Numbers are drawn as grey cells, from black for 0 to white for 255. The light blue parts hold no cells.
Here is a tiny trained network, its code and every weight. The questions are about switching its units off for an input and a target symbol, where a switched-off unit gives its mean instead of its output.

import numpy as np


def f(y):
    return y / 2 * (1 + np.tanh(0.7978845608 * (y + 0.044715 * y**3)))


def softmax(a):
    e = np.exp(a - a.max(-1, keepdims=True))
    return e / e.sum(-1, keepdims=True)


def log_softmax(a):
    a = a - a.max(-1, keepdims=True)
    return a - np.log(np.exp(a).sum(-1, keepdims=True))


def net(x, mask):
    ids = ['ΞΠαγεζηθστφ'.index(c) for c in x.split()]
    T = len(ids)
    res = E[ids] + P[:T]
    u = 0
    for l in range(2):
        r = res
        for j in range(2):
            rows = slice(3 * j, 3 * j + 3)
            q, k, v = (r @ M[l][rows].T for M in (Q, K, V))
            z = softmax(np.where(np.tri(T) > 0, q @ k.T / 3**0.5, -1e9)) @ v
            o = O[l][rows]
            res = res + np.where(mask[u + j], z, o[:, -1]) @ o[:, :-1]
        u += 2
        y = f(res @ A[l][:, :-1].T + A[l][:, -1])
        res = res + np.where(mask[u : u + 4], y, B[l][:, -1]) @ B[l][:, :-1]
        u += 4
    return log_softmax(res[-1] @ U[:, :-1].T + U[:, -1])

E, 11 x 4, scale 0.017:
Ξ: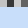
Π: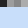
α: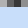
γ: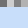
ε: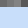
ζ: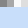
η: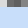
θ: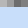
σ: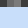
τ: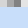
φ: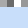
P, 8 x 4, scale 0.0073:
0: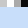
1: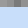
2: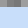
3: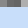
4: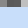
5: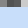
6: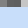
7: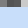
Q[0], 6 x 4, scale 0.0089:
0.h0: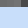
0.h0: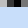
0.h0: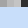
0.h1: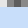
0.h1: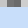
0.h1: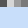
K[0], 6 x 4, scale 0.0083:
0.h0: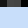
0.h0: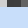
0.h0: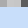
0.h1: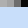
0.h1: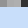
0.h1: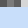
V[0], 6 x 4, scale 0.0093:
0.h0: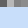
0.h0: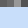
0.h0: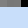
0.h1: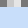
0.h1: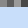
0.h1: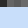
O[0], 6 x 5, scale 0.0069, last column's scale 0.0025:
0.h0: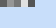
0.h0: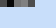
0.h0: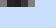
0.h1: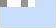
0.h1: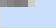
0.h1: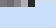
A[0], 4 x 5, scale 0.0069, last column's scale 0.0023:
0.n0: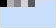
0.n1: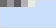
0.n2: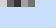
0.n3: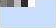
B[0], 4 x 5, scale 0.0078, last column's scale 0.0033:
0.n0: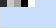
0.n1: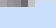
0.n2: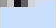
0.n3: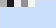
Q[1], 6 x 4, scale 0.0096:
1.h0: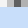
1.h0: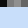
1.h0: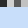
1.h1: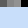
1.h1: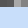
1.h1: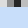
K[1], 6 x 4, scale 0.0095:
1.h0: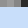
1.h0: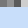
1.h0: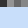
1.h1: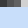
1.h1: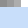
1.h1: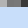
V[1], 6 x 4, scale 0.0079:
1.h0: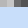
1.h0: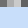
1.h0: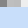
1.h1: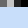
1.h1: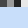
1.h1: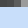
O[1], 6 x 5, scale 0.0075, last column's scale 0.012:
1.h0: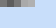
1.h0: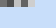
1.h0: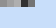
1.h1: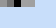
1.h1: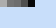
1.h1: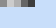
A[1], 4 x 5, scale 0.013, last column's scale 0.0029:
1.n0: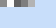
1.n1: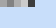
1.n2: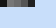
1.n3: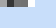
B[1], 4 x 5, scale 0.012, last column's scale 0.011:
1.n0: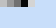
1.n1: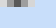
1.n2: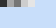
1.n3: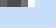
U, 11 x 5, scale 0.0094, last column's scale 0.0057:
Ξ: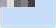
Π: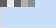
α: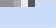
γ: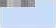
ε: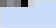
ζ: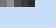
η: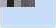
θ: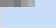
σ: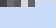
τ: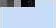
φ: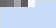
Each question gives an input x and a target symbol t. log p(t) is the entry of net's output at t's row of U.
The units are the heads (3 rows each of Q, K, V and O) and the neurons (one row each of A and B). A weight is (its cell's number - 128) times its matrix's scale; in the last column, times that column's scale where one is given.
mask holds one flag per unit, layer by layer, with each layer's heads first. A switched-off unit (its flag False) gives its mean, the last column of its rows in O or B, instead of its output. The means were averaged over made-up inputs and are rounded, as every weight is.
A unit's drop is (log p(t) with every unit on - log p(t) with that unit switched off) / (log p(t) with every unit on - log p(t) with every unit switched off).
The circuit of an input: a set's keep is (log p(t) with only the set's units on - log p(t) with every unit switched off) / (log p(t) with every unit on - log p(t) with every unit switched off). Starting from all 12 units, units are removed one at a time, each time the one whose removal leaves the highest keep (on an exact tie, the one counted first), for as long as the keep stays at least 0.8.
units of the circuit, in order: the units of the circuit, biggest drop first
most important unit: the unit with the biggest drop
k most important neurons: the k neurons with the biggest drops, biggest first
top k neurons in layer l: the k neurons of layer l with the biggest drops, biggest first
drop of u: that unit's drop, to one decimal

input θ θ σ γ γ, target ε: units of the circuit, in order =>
0.n0; 1.n0; 0.h0
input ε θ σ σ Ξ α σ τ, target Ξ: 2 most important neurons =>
1.n0; 1.n1
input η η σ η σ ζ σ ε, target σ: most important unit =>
0.n0
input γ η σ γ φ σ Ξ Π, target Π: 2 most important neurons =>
1.n2; 0.n0
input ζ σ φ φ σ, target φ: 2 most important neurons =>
1.n2; 1.n0
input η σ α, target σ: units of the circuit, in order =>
1.h1; 1.n0
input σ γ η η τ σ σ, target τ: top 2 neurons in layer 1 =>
1.n1; 1.n3
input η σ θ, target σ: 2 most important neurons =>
0.n0; 1.n0
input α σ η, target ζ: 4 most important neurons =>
0.n2; 1.n0; 0.n3; 1.n2
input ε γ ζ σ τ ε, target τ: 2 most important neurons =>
1.n1; 0.n2
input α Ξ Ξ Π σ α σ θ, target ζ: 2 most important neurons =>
0.n2; 0.n3
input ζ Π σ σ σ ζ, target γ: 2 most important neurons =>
0.n0; 0.n3
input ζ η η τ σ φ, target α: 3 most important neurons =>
1.n1; 1.n0; 0.n2
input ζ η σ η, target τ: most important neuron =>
0.n0
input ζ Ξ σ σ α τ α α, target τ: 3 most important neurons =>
0.n0; 1.n2; 1.n1
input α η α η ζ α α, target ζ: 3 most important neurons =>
0.n2; 1.n0; 0.n3
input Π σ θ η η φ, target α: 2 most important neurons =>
1.n0; 1.n1
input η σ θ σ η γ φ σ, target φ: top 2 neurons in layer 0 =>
0.n2; 0.n0
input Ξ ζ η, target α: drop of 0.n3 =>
0.1
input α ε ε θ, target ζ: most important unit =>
1.h1
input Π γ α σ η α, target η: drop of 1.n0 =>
0.3
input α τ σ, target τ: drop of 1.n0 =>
-0.1
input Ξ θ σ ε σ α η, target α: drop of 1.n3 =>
0.0
